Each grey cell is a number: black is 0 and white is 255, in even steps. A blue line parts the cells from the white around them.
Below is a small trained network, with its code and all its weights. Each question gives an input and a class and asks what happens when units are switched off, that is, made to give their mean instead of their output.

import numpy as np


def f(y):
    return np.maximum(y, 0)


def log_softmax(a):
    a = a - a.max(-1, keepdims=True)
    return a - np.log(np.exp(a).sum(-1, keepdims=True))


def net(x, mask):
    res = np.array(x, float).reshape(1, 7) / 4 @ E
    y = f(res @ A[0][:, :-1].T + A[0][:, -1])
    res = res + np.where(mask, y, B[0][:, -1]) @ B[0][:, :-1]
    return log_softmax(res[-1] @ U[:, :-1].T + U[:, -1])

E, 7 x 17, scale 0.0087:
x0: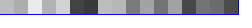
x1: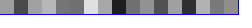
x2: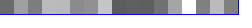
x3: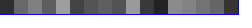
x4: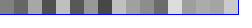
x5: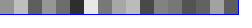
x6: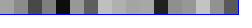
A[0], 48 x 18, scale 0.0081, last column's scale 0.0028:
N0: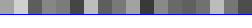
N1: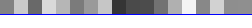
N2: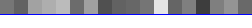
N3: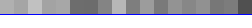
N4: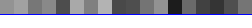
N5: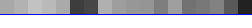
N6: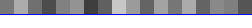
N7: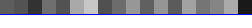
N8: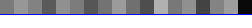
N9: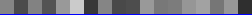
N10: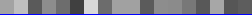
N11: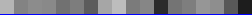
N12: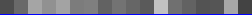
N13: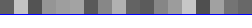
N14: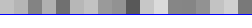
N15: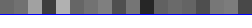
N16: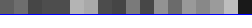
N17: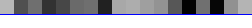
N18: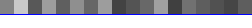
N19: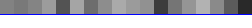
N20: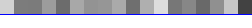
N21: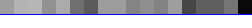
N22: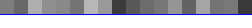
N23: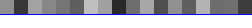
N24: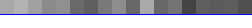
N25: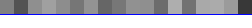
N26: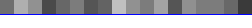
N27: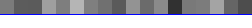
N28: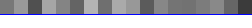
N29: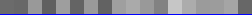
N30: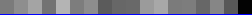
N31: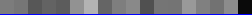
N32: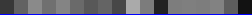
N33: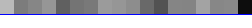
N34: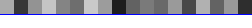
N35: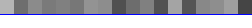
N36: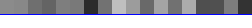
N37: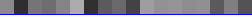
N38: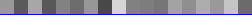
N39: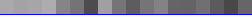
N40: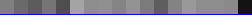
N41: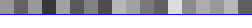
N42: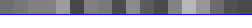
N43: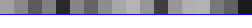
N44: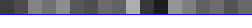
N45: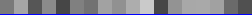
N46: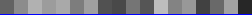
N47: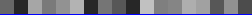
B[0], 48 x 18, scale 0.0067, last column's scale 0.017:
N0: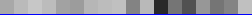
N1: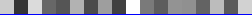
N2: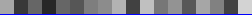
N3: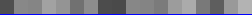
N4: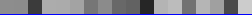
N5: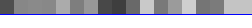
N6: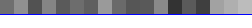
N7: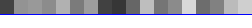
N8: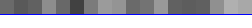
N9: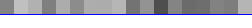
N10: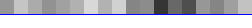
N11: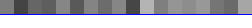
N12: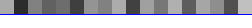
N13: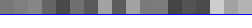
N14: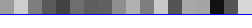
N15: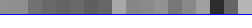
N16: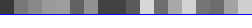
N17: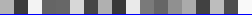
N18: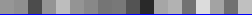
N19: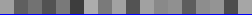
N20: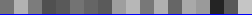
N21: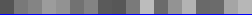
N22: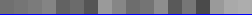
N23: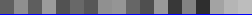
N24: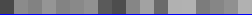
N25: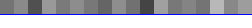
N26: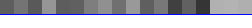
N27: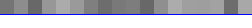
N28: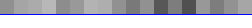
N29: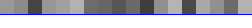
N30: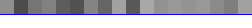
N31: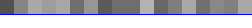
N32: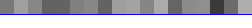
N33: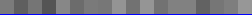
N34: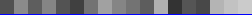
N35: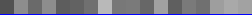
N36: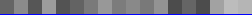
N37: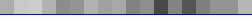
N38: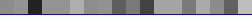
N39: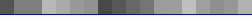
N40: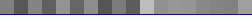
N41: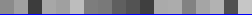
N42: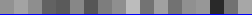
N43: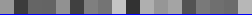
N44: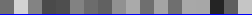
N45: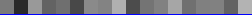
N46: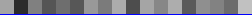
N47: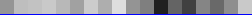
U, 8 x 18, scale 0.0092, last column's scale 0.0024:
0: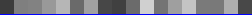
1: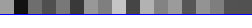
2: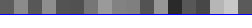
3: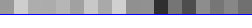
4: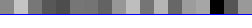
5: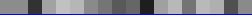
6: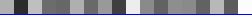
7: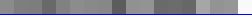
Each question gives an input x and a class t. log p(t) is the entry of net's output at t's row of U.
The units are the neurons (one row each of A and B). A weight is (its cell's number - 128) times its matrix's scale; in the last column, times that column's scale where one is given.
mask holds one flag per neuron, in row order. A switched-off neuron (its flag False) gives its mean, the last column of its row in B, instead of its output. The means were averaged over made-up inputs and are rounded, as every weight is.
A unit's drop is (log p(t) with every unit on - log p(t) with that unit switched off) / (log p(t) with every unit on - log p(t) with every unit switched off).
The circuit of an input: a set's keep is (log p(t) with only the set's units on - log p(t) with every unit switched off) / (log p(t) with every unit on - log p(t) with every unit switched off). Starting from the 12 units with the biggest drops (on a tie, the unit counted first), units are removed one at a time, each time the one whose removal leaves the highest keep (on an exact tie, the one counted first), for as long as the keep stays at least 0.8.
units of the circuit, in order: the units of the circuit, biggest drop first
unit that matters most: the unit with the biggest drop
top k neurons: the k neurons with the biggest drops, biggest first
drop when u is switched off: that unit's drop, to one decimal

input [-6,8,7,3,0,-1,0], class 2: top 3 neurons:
[N34; N17; N23]
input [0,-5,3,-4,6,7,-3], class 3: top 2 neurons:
[N10; N0]
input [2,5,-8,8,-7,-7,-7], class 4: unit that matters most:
N44
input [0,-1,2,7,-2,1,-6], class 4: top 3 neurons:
[N44; N42; N15]
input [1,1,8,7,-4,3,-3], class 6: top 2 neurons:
[N1; N14]
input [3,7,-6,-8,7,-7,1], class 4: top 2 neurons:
[N14; N20]
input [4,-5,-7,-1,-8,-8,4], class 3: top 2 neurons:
[N47; N37]
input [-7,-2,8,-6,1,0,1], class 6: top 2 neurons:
[N1; N13]
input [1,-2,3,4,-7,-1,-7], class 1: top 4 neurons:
[N2; N46; N12; N41]
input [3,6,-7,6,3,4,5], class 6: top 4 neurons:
[N17; N14; N20; N6]
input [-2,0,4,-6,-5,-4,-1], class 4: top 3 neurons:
[N14; N20; N17]
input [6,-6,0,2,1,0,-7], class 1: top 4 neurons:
[N2; N12; N46; N7]
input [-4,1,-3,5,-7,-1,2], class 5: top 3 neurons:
[N4; N18; N14]
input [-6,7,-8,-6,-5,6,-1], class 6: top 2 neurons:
[N17; N6]
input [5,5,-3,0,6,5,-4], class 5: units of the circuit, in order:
[N41]
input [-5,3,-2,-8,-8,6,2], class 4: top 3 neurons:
[N14; N20; N41]
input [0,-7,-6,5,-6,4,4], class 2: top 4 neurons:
[N26; N36; N6; N1]
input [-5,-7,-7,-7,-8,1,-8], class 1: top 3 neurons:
[N2; N12; N46]
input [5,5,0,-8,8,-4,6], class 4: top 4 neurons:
[N14; N20; N4; N18]
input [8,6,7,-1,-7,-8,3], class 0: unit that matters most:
N5
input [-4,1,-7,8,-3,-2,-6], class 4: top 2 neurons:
[N44; N15]
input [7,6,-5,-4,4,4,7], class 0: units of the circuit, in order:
[N5; N3]
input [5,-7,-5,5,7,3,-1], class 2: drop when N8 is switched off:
0.2
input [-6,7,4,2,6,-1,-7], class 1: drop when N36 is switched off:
0.1
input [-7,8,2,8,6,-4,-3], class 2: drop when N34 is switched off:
0.7
